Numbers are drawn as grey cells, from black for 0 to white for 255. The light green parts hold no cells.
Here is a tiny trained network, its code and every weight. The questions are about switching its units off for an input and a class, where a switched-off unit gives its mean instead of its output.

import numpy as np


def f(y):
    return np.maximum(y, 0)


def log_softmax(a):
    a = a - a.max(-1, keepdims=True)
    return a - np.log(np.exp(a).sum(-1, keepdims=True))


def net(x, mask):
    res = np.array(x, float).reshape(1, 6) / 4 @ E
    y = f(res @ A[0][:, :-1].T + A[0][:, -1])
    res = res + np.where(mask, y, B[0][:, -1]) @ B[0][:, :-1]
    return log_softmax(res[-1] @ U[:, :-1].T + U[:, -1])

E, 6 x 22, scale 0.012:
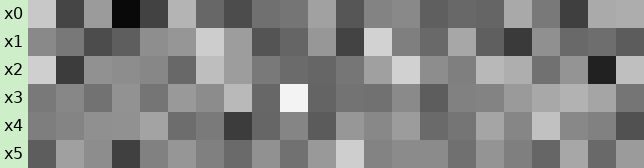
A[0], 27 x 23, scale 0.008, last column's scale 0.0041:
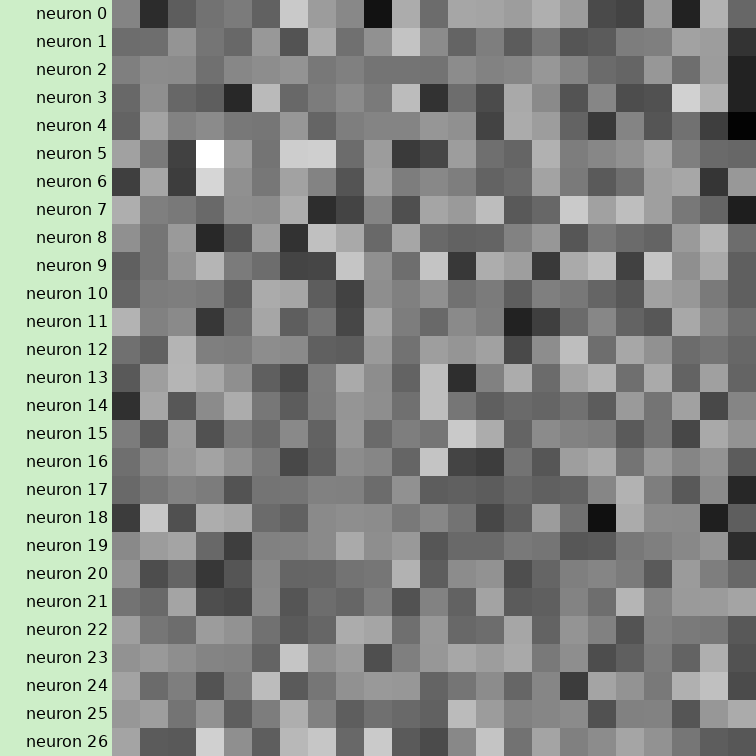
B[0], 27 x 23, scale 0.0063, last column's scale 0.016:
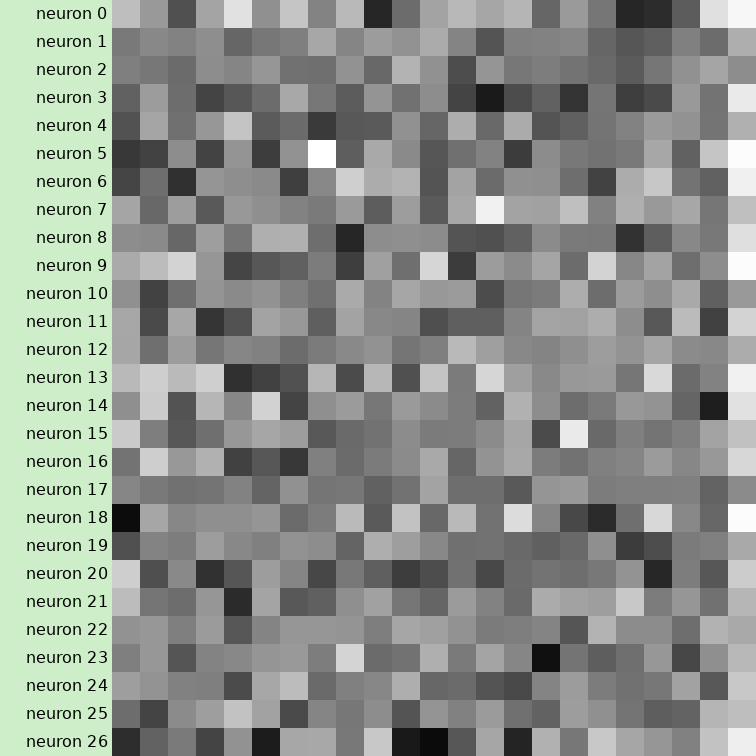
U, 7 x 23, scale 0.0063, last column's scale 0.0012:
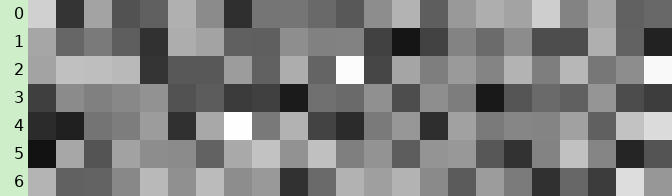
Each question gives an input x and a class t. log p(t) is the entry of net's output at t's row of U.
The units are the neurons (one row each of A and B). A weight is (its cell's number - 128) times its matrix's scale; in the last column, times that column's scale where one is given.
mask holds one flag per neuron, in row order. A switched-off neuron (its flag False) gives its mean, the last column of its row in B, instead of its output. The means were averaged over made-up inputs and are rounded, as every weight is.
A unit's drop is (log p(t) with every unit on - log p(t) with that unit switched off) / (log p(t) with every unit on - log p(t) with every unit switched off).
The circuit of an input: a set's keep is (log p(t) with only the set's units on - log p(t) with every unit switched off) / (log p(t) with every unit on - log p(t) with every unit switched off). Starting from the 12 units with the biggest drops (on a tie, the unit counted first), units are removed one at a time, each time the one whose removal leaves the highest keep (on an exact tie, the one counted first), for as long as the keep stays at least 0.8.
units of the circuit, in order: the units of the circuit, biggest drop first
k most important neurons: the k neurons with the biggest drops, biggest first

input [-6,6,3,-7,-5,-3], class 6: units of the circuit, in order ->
(neuron 0)
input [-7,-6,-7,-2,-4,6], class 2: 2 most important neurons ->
(neuron 13; neuron 9)
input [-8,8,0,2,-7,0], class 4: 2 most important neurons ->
(neuron 5; neuron 26)
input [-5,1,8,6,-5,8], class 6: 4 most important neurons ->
(neuron 0; neuron 23; neuron 6; neuron 15)
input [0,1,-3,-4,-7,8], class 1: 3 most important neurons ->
(neuron 3; neuron 8; neuron 18)
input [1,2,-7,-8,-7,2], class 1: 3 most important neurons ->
(neuron 3; neuron 8; neuron 6)
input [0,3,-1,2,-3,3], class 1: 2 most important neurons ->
(neuron 18; neuron 6)
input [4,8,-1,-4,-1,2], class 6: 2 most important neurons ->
(neuron 0; neuron 15)
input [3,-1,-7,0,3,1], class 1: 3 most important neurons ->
(neuron 11; neuron 3; neuron 6)
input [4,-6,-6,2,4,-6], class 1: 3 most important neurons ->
(neuron 11; neuron 24; neuron 3)
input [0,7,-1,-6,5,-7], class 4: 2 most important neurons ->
(neuron 5; neuron 14)
